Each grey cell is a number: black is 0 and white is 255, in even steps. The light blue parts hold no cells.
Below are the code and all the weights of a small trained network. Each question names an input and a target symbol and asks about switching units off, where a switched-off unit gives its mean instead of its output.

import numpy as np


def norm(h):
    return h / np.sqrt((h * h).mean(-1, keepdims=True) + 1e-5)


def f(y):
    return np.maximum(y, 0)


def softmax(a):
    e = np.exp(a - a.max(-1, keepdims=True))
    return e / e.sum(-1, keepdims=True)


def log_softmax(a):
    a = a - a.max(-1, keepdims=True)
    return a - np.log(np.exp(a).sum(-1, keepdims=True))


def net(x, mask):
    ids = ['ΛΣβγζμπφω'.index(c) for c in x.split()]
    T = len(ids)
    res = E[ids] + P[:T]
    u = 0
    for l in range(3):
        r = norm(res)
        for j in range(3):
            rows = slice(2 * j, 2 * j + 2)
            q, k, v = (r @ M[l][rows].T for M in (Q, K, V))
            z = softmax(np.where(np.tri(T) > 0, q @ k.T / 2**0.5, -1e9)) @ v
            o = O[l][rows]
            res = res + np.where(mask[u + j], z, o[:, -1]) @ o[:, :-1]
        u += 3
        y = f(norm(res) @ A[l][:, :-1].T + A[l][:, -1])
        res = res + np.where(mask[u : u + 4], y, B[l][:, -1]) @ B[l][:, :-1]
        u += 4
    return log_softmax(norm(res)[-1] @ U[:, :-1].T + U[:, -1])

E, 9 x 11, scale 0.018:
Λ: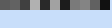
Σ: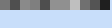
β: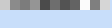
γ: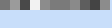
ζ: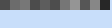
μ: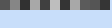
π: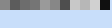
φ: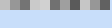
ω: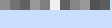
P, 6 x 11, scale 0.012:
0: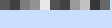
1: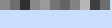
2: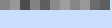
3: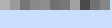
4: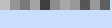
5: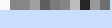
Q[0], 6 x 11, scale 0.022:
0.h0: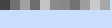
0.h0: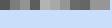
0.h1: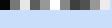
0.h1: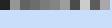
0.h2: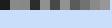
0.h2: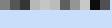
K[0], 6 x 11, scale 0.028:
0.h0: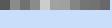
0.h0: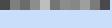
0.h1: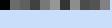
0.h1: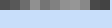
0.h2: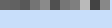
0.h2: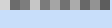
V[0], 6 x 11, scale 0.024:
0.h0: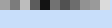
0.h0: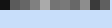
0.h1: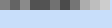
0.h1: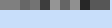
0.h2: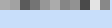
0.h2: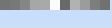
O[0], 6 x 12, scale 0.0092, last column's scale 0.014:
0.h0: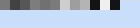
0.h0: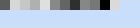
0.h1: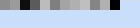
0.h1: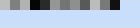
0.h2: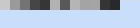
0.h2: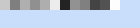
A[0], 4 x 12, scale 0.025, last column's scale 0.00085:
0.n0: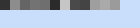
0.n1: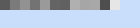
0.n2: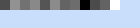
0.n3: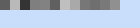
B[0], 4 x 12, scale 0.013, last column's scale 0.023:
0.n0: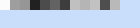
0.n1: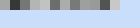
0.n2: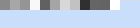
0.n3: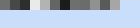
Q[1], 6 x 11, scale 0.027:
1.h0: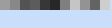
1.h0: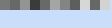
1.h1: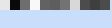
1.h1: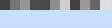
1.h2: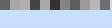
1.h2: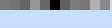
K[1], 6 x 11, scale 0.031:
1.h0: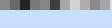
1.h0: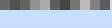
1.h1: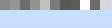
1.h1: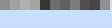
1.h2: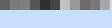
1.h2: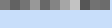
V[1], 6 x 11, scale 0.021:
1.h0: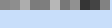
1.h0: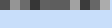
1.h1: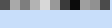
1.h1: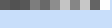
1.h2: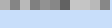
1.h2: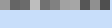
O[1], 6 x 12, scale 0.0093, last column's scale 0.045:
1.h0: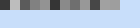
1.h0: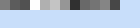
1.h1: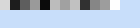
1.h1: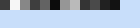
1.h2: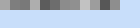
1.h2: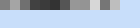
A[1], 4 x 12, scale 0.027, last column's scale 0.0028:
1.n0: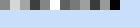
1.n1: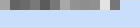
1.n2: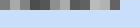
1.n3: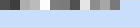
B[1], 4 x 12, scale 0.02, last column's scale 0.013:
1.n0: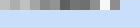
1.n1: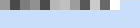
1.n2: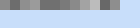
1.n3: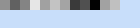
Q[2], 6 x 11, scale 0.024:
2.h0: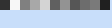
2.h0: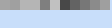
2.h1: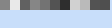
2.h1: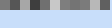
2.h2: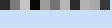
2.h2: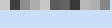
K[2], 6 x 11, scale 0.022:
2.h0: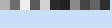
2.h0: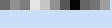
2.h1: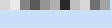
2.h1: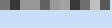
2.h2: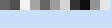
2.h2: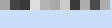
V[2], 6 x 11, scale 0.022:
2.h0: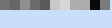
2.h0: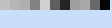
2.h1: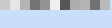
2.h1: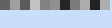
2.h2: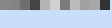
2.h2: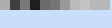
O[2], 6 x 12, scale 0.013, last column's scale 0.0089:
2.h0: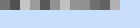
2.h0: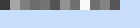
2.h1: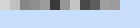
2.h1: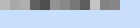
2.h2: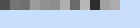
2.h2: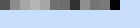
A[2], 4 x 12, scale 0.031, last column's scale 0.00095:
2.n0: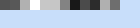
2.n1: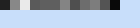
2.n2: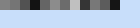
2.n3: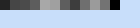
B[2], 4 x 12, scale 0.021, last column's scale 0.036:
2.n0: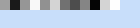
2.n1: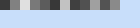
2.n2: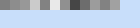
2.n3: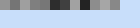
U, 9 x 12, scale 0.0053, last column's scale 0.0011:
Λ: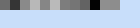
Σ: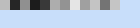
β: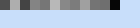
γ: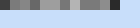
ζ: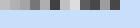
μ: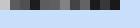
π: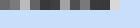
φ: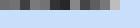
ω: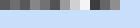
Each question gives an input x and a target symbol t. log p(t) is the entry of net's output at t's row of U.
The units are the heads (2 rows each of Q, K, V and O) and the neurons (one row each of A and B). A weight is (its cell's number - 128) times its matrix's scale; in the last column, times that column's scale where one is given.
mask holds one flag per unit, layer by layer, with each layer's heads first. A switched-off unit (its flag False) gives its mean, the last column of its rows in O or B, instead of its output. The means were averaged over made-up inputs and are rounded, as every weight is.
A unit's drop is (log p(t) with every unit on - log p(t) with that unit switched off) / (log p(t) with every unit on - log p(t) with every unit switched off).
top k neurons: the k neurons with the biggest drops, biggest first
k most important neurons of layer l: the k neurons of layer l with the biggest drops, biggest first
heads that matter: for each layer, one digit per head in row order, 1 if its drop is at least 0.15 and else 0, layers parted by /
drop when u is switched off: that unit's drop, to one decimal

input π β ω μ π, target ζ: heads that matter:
001 / 010 / 010
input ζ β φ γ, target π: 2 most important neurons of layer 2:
(2.n1; 2.n0)
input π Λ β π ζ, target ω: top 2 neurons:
(0.n3; 2.n0)
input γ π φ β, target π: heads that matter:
100 / 010 / 000
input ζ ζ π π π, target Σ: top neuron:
(2.n0)
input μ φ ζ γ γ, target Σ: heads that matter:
101 / 000 / 001
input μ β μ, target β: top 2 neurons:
(2.n0; 2.n2)
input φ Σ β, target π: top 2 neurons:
(2.n1; 2.n0)
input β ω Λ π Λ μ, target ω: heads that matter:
111 / 010 / 101
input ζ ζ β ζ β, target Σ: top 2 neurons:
(2.n0; 1.n1)
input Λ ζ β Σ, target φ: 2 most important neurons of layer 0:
(0.n3; 0.n2)
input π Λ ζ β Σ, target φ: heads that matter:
111 / 110 / 011
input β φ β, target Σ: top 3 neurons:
(1.n3; 2.n0; 1.n1)
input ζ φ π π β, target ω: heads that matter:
111 / 010 / 001
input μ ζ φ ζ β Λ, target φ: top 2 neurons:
(0.n2; 2.n3)
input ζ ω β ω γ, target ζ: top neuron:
(1.n0)
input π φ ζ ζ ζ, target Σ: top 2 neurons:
(0.n0; 2.n0)
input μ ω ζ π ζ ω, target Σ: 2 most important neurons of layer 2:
(2.n0; 2.n2)
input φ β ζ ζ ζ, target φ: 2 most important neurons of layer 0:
(0.n3; 0.n0)
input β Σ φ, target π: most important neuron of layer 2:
(2.n1)
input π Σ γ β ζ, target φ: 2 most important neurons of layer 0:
(0.n3; 0.n2)
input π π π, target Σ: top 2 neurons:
(2.n0; 1.n3)
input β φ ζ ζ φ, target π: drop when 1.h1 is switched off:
1.0
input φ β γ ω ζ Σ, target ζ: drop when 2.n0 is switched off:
0.2
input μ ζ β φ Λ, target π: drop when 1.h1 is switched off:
1.1
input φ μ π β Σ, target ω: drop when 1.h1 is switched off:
1.0
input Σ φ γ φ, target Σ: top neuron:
(2.n0)
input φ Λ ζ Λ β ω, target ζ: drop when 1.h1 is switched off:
1.0
